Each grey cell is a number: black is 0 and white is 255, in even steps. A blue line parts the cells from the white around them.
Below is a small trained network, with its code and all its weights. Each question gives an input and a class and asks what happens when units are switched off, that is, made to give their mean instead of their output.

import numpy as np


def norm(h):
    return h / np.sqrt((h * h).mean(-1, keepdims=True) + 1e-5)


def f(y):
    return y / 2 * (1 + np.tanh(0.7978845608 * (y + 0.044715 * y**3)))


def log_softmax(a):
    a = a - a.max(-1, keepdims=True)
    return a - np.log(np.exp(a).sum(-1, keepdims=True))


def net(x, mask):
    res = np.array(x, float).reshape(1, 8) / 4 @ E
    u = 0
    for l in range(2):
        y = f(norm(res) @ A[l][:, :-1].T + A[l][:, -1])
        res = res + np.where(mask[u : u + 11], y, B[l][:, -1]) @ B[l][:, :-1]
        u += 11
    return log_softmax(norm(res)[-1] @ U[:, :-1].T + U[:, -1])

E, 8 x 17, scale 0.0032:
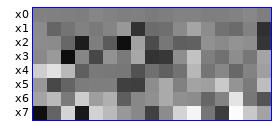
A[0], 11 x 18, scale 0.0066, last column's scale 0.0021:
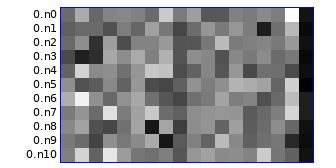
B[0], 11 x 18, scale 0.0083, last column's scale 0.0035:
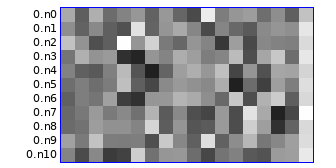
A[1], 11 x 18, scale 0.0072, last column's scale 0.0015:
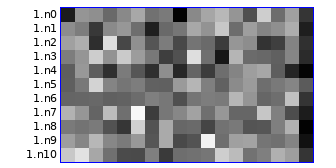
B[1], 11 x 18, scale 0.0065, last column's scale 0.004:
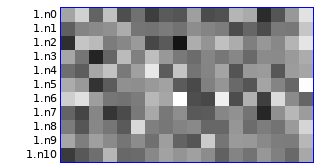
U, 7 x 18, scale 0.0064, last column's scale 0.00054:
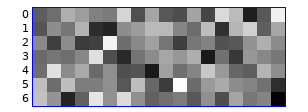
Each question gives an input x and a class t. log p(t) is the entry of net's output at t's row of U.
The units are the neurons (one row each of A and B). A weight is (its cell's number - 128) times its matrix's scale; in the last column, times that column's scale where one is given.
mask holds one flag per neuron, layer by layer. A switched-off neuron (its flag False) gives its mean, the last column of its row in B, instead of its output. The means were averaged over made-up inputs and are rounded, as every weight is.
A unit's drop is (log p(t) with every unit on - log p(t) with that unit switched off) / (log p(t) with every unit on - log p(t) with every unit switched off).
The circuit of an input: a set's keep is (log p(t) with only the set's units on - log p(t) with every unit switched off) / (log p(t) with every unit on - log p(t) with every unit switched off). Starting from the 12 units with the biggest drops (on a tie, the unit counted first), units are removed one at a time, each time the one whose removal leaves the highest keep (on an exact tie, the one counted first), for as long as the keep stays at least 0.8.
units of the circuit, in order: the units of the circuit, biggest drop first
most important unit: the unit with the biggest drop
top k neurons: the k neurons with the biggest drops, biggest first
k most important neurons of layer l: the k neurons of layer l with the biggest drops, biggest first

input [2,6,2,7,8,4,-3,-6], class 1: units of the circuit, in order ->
[0.n6]
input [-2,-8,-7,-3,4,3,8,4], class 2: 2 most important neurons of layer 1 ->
[1.n7, 1.n4]
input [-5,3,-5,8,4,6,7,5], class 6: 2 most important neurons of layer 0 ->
[0.n2, 0.n1]
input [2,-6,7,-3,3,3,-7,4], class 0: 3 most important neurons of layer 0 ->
[0.n8, 0.n10, 0.n9]
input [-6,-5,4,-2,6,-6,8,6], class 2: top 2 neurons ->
[0.n10, 0.n3]
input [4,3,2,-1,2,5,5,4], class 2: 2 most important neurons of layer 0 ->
[0.n10, 0.n4]
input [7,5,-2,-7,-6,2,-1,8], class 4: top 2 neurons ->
[1.n0, 0.n2]
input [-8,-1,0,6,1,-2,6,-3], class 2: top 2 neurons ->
[0.n10, 1.n8]
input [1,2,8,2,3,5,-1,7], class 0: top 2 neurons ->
[0.n8, 1.n4]
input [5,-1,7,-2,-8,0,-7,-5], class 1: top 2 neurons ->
[0.n3, 0.n7]
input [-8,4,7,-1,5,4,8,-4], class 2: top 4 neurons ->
[0.n10, 0.n7, 1.n7, 0.n3]
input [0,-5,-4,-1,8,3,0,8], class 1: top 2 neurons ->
[0.n6, 1.n10]
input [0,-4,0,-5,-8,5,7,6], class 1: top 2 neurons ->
[0.n3, 0.n1]
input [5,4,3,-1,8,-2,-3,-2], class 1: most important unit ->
0.n6
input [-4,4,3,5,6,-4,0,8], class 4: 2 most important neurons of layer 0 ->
[0.n3, 0.n8]
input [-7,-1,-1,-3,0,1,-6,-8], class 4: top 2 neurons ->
[1.n2, 0.n10]
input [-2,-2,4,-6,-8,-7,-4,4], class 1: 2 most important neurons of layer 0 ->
[0.n3, 0.n5]
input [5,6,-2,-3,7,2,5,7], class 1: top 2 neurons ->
[0.n6, 1.n10]
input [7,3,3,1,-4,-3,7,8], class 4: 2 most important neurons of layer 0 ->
[0.n1, 0.n5]
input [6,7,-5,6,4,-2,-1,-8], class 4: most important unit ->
1.n2
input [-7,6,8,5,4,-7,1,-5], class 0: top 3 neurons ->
[0.n8, 1.n4, 0.n5]
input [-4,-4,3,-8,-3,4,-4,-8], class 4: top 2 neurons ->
[1.n2, 0.n2]
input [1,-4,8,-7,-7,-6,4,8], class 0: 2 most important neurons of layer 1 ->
[1.n4, 1.n2]
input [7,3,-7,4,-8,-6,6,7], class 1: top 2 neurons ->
[0.n3, 0.n8]
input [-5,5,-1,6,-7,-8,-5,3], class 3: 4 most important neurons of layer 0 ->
[0.n4, 0.n6, 0.n10, 0.n9]
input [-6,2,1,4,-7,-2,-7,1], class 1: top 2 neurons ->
[0.n3, 0.n10]
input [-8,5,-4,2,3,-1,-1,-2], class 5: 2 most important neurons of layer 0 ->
[0.n9, 0.n8]
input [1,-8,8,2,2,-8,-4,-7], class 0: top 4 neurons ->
[0.n8, 1.n4, 0.n9, 0.n5]
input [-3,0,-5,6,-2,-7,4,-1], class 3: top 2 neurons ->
[0.n4, 0.n8]
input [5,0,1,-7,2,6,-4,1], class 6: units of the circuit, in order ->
[1.n5]
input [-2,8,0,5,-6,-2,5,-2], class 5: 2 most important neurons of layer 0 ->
[0.n9, 0.n6]
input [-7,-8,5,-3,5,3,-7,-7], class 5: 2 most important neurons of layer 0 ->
[0.n0, 0.n10]
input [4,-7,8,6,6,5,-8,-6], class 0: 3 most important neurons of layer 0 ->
[0.n8, 0.n10, 0.n9]
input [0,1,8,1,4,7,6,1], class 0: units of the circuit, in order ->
[0.n8]
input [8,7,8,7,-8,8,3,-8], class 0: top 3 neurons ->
[0.n8, 1.n4, 0.n4]
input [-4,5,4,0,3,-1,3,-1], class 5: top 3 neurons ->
[0.n9, 0.n7, 1.n9]
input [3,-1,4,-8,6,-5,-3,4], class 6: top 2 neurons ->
[1.n3, 0.n3]
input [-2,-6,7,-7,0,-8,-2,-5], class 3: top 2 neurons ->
[0.n4, 0.n7]
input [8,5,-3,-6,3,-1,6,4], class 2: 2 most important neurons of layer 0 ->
[0.n10, 0.n2]
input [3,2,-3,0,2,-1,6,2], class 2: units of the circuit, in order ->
[0.n10]
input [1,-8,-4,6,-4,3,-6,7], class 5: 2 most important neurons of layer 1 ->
[1.n9, 1.n2]
